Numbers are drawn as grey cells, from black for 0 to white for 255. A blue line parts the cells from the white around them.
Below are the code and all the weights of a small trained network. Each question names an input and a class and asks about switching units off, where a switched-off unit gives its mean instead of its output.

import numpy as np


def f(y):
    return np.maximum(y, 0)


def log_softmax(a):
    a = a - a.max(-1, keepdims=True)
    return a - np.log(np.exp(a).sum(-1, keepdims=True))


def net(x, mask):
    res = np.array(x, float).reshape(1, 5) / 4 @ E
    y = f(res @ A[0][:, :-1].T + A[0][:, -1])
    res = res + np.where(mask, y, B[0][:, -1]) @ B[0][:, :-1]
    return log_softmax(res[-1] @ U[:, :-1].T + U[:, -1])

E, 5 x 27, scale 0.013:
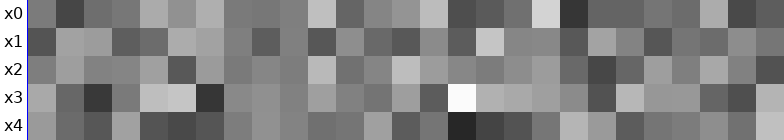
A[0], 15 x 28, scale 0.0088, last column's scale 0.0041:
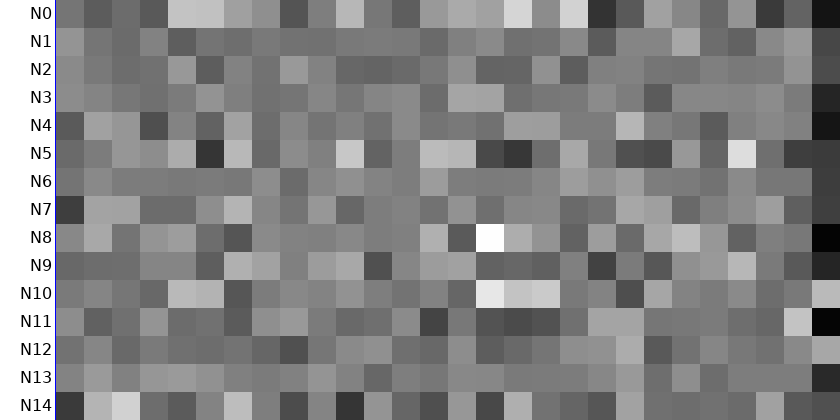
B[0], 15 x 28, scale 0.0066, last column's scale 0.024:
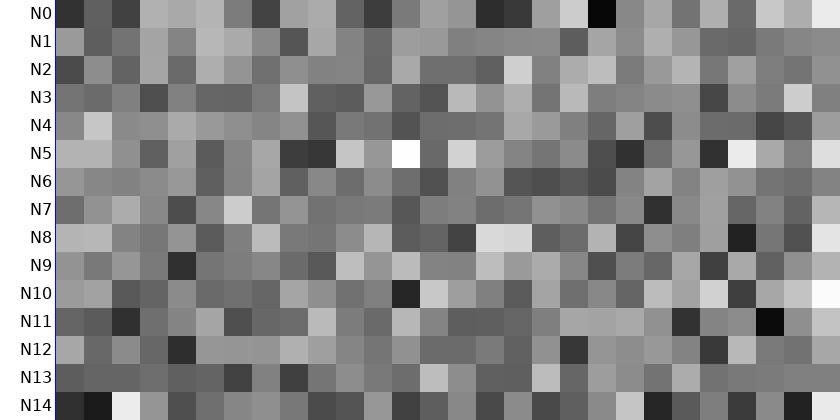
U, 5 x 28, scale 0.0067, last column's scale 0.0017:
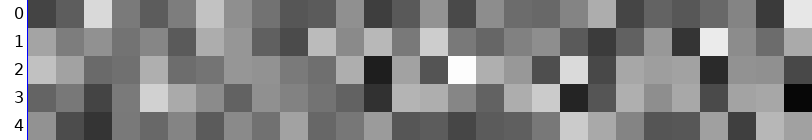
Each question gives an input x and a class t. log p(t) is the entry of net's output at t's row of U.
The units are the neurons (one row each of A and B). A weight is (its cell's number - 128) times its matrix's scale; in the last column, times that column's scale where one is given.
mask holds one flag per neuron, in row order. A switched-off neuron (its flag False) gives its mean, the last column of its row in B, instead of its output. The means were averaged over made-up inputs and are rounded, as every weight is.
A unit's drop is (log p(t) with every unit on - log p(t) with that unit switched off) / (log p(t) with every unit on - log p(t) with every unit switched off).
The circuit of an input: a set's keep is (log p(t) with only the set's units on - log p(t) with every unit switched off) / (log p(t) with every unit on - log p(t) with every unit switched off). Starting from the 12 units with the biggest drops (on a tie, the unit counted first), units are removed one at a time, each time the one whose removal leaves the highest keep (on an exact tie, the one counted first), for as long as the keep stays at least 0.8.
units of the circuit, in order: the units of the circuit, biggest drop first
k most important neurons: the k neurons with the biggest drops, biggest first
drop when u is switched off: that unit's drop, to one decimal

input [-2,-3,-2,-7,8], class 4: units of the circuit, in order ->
[N11]
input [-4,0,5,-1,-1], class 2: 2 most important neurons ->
[N0 N14]
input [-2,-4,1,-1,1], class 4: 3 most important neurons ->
[N10 N5 N8]
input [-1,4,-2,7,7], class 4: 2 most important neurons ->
[N11 N8]
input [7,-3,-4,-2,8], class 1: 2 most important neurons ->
[N5 N9]
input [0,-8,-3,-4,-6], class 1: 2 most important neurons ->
[N10 N14]
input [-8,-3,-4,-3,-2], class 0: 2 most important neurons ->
[N10 N14]
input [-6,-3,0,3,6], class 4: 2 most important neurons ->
[N11 N10]
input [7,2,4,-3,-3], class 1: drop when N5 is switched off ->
0.1
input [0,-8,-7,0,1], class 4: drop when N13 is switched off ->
0.0
